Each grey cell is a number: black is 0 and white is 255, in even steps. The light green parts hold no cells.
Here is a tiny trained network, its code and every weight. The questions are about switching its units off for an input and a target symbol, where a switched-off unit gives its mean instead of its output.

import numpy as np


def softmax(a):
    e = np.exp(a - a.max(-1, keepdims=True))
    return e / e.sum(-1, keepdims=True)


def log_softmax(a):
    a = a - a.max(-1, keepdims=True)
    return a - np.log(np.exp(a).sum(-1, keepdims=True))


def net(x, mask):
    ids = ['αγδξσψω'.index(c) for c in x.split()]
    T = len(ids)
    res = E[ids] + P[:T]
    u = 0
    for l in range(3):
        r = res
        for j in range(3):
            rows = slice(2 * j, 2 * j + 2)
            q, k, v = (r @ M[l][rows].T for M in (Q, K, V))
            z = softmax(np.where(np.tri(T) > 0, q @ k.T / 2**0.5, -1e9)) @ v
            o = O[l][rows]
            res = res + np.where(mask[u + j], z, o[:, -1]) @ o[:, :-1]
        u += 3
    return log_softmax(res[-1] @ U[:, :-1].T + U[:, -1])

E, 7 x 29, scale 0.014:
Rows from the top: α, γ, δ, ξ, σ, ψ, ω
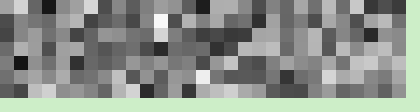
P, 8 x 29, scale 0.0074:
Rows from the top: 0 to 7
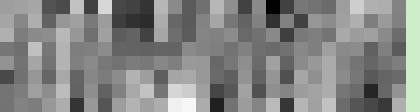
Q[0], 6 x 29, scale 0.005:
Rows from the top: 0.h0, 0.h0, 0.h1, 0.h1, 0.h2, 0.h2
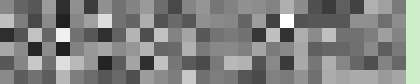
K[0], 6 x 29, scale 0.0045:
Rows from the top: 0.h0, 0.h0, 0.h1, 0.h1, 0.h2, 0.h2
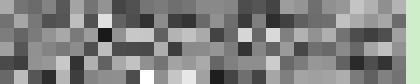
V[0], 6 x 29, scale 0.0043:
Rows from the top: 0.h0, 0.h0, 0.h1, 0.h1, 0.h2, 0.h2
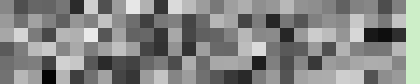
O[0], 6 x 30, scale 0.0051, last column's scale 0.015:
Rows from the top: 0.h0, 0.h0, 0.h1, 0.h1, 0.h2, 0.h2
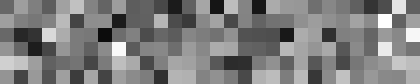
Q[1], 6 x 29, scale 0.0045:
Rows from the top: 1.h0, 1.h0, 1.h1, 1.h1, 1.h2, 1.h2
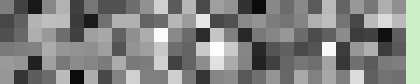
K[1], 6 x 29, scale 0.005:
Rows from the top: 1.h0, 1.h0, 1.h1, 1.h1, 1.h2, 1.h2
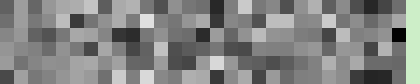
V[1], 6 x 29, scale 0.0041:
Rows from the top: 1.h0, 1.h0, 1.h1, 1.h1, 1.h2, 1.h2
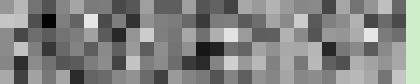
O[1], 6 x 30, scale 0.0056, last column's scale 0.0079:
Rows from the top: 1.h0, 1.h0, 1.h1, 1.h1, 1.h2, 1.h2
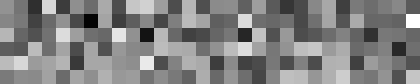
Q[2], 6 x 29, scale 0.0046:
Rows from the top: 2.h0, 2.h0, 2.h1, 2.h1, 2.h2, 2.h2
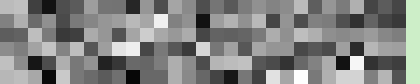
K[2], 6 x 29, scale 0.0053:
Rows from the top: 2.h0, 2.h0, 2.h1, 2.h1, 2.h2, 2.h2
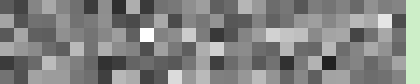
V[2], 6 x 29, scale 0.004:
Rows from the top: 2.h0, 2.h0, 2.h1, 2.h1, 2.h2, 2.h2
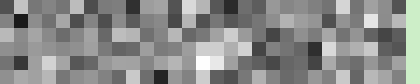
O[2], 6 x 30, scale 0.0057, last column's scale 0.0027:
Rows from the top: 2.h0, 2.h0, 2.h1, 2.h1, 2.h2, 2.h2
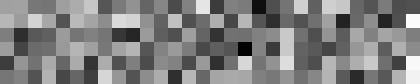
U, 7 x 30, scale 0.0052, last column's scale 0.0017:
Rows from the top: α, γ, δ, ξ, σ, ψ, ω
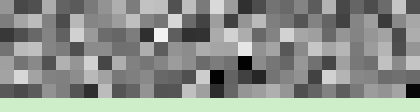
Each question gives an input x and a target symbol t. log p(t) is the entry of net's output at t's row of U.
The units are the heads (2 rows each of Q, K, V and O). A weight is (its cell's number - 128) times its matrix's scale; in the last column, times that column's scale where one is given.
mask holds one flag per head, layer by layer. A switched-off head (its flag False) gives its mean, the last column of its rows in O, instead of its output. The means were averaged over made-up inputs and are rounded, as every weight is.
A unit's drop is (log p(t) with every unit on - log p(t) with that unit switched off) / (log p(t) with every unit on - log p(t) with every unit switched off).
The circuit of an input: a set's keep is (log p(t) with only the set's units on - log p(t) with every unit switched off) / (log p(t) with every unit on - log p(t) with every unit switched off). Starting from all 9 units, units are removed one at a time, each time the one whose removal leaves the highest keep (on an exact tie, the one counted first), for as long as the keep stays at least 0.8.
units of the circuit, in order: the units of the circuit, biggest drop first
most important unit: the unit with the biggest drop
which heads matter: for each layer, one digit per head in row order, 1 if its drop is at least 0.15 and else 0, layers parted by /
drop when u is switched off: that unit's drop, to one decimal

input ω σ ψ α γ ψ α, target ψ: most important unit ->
2.h0
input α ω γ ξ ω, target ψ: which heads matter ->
101 / 101 / 100
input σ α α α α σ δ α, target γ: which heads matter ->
110 / 101 / 100
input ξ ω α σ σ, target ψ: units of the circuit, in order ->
[0.h1, 0.h0, 1.h2]
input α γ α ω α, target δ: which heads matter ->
001 / 000 / 001
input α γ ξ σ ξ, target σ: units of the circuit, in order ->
[1.h1, 2.h2]
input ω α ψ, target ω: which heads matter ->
001 / 011 / 101
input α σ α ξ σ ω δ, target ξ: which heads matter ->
001 / 000 / 010
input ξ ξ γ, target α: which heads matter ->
000 / 100 / 001
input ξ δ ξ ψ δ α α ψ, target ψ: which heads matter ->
000 / 110 / 100
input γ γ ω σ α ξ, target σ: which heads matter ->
011 / 010 / 001
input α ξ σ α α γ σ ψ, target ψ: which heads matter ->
100 / 110 / 100
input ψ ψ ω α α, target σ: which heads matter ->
010 / 000 / 001
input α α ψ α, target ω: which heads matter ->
000 / 100 / 001
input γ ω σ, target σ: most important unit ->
0.h2
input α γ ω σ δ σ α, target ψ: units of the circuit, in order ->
[0.h1, 1.h0, 2.h0]
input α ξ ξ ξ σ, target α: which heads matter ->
000 / 000 / 001
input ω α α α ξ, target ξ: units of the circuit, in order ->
[0.h0, 1.h1, 0.h2]
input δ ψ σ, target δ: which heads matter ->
000 / 001 / 001
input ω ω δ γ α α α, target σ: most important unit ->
2.h2
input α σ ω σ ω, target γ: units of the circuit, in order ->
[2.h0, 1.h0]
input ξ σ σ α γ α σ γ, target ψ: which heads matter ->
110 / 000 / 100
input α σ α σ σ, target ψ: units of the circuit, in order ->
[1.h2, 0.h1, 0.h0]
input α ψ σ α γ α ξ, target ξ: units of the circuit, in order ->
[1.h1, 0.h0]
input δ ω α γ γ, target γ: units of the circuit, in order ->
[0.h1, 0.h0, 2.h1]
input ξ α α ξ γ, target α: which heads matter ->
000 / 000 / 001
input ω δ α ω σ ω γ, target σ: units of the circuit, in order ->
[1.h0]
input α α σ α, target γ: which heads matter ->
000 / 000 / 100
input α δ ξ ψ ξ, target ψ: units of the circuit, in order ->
[2.h0, 1.h1]
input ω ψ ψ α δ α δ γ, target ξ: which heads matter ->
010 / 000 / 010
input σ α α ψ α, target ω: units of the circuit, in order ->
[1.h0, 2.h2]
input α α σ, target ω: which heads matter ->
000 / 100 / 000
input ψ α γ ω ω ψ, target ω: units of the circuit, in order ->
[2.h0, 2.h2]
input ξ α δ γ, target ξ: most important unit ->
2.h1
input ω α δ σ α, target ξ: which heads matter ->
010 / 100 / 010
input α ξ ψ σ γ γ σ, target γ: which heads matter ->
000 / 000 / 000
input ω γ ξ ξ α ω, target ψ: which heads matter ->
111 / 101 / 100
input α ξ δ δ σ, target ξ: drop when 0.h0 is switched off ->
0.0
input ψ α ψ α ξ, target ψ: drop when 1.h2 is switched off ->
0.2
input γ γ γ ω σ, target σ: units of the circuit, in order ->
[1.h0]
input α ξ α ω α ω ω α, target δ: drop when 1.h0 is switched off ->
0.2
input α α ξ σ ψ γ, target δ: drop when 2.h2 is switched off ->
0.2
